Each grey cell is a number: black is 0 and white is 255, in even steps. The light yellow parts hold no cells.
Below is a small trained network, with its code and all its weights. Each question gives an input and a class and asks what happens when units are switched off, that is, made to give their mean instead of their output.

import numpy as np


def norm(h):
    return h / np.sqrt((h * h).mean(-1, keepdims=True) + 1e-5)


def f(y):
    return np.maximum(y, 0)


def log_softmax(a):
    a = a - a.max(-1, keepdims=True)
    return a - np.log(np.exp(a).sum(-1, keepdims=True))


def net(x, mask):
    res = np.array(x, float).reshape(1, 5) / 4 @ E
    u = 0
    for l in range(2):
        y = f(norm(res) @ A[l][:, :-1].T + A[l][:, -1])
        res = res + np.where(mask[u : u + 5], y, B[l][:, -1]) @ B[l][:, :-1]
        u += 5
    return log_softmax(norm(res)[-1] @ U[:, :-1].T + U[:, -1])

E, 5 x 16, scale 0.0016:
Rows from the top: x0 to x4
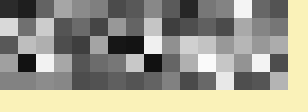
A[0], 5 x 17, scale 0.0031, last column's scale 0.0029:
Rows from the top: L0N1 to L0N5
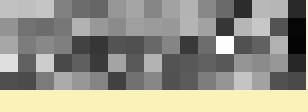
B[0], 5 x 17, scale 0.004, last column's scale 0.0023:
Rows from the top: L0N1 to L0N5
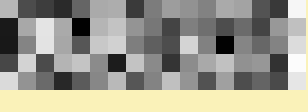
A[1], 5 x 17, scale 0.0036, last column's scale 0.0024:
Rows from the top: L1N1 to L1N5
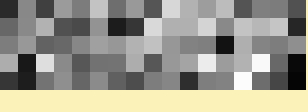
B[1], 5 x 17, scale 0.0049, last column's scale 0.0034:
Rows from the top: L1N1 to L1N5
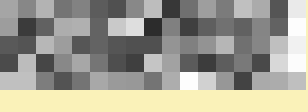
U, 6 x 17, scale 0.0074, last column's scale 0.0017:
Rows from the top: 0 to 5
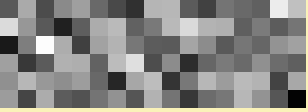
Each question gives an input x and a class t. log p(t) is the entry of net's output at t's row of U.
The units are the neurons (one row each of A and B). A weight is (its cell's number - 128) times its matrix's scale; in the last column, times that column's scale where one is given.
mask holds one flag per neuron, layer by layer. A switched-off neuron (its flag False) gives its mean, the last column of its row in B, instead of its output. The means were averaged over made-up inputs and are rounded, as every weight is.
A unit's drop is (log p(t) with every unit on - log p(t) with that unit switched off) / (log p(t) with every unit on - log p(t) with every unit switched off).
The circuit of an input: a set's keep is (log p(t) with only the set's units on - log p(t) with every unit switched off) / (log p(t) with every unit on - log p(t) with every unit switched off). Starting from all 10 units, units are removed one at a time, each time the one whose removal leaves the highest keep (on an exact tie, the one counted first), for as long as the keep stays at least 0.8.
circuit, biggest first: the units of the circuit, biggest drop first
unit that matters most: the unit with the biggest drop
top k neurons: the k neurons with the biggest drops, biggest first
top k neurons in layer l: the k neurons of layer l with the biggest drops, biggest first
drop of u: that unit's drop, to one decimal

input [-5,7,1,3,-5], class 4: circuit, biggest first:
[L0N4]
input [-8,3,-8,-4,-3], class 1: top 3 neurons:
[L1N2; L0N1; L1N4]
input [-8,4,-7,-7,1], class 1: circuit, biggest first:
[L1N4; L1N2]
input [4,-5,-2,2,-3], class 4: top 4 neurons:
[L1N1; L0N1; L1N2; L0N3]
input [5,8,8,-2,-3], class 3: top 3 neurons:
[L1N2; L1N1; L0N1]
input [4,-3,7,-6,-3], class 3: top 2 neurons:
[L1N2; L1N4]
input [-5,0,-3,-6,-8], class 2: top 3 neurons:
[L1N4; L1N3; L0N2]
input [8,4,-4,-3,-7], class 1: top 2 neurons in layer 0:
[L0N3; L0N5]
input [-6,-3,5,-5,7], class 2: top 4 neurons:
[L0N3; L1N4; L0N5; L1N5]
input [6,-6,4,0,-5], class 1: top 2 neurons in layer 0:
[L0N4; L0N5]
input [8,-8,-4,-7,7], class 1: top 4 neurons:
[L1N5; L1N4; L1N3; L0N4]
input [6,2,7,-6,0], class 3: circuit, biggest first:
[L1N2; L1N4]
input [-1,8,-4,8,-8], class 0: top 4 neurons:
[L1N4; L0N3; L1N1; L1N2]
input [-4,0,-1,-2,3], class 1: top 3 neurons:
[L0N1; L1N4; L0N2]
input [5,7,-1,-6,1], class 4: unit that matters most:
L0N4
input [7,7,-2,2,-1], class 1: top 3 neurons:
[L1N5; L0N5; L1N1]
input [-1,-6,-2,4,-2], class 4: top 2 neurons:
[L1N1; L1N3]
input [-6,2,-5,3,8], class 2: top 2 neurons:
[L0N3; L0N5]
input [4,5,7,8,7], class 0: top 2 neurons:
[L1N4; L0N2]
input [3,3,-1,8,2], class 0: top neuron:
[L1N4]
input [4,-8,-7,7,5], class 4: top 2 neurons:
[L1N1; L1N2]
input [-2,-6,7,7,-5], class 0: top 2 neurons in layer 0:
[L0N4; L0N3]
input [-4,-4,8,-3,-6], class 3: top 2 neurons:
[L1N2; L0N3]
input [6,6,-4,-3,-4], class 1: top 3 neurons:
[L1N5; L1N4; L1N1]
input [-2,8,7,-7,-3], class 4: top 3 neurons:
[L0N4; L1N4; L0N5]
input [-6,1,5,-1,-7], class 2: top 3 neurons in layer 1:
[L1N3; L1N5; L1N2]
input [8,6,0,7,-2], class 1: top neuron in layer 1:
[L1N5]
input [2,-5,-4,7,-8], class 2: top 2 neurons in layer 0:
[L0N2; L0N4]
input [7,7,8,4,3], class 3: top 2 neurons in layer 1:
[L1N2; L1N1]
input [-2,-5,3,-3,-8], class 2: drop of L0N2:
0.2
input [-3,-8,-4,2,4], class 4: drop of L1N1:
0.9
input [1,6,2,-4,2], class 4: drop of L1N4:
0.2
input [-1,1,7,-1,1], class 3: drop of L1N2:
0.9
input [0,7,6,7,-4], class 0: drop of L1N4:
1.3
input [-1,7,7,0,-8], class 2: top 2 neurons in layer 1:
[L1N3; L1N1]
